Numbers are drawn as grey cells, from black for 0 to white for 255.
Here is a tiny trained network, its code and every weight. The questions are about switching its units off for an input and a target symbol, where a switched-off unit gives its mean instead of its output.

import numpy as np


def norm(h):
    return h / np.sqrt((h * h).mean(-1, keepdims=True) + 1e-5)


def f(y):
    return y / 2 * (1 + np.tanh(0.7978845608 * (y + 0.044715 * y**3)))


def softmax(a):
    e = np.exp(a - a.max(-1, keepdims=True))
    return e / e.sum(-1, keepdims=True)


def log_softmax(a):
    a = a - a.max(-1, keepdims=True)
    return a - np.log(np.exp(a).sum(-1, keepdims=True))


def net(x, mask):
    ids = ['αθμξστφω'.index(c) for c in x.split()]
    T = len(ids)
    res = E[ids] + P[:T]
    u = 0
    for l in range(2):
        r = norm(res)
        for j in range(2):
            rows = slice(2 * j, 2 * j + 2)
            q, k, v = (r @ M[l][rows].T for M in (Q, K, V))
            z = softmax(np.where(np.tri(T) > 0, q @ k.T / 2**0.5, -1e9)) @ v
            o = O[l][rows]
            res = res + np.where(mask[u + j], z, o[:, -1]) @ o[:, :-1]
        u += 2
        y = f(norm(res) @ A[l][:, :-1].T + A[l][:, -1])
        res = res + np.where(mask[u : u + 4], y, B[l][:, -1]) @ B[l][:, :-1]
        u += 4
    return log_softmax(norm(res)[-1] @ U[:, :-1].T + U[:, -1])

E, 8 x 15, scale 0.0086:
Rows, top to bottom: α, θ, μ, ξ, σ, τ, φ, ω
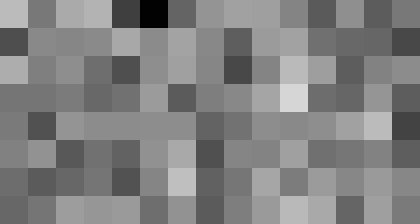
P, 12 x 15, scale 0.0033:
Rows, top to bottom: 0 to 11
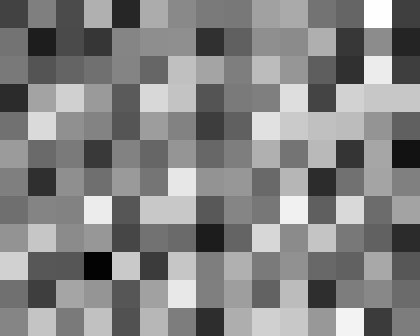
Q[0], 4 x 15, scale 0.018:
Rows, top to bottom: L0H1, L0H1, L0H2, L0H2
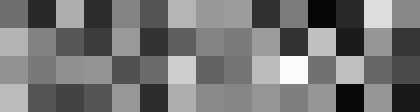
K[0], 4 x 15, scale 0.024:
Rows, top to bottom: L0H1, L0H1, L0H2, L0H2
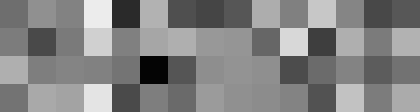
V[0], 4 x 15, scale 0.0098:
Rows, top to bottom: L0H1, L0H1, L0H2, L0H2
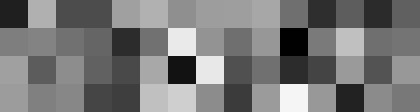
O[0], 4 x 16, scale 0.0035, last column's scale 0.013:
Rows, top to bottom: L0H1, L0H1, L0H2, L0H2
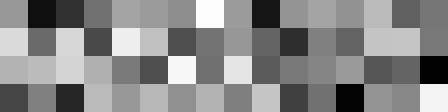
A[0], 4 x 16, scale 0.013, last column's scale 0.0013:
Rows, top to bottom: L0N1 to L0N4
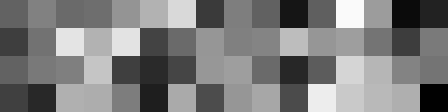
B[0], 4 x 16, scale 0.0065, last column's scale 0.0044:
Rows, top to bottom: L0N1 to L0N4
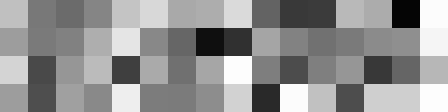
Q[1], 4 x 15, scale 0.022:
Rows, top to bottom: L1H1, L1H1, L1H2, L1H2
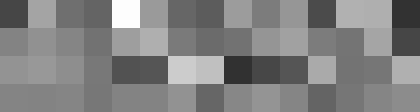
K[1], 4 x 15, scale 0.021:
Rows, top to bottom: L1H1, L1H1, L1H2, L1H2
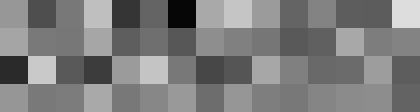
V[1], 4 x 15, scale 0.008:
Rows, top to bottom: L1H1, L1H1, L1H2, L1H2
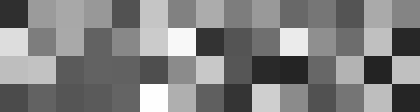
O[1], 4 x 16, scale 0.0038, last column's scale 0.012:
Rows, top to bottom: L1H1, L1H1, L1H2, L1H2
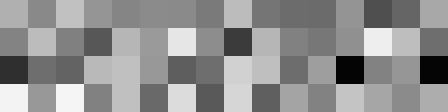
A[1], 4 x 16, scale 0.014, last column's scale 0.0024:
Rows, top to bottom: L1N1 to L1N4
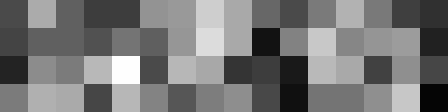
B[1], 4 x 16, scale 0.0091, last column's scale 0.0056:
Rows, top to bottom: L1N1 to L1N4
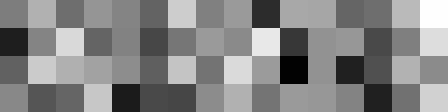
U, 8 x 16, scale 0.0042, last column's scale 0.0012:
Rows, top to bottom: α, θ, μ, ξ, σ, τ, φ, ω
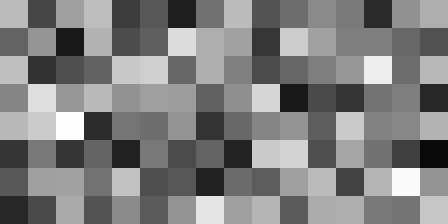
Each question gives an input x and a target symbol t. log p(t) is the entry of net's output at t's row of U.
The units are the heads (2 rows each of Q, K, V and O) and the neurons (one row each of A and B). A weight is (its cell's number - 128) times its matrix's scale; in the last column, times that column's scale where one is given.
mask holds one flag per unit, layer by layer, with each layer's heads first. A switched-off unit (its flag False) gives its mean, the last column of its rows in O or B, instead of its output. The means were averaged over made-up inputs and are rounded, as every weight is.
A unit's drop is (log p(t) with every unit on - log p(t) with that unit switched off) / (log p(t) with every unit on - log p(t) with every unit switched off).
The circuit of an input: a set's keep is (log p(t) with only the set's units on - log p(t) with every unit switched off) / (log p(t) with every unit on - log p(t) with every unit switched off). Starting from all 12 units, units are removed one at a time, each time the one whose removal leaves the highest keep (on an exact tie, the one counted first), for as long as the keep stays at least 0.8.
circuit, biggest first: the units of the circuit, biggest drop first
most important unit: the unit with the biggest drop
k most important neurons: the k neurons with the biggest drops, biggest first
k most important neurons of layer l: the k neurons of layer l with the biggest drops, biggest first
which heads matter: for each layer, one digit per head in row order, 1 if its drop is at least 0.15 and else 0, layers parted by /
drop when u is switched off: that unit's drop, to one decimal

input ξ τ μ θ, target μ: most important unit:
L1H2
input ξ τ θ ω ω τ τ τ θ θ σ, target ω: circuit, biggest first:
[L0H1 L1N2]
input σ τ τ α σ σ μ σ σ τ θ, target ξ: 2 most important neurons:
[L1N3 L0N3]
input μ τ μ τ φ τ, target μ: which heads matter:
11 / 01
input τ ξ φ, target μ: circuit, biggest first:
[L0H2 L1H2 L0H1]
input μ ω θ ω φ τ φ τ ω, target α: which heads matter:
10 / 01
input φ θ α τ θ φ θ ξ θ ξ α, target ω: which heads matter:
11 / 11
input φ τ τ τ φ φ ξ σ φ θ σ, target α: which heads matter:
10 / 00
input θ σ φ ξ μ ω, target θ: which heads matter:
11 / 00
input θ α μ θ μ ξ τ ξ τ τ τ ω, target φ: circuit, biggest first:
[L0H2 L0N2 L0N4]
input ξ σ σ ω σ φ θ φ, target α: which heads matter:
11 / 00
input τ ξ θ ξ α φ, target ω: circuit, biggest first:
[L1N2 L0H2 L0N4 L0H1]
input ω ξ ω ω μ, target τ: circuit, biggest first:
[L0H2 L0H1]
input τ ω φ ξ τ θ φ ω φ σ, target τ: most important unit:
L0H1
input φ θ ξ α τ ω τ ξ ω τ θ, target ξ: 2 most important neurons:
[L1N3 L0N2]
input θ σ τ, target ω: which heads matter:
10 / 00
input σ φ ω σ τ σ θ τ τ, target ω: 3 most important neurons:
[L1N2 L0N2 L0N1]
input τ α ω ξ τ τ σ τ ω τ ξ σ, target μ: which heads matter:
01 / 00
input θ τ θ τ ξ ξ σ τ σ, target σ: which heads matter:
00 / 01
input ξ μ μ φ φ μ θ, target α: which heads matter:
10 / 00
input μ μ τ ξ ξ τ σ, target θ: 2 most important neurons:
[L0N2 L0N4]
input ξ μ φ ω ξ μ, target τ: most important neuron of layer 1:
[L1N1]
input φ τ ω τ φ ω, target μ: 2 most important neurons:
[L0N4 L1N2]
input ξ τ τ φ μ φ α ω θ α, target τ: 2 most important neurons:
[L1N1 L0N1]
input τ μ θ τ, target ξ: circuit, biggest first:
[L0H2 L0H1]
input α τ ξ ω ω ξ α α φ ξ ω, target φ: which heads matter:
01 / 11
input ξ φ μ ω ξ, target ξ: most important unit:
L0H2
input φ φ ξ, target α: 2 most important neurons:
[L1N4 L0N1]
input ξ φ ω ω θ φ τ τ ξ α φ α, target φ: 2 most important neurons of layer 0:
[L0N1 L0N4]
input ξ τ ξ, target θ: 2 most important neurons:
[L0N2 L0N4]
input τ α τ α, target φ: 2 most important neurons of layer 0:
[L0N4 L0N1]
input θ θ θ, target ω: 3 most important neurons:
[L1N2 L0N2 L0N1]
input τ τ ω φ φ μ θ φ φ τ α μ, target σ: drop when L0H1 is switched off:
-0.1
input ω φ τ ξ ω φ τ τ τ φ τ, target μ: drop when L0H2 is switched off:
0.4
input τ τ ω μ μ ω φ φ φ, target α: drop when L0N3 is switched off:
0.0
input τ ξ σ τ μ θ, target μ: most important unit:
L0H2
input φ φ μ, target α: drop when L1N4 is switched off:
1.0
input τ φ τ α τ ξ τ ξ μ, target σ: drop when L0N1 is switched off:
0.1
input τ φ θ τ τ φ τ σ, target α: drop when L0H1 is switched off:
1.5
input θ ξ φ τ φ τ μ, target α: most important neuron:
[L1N4]
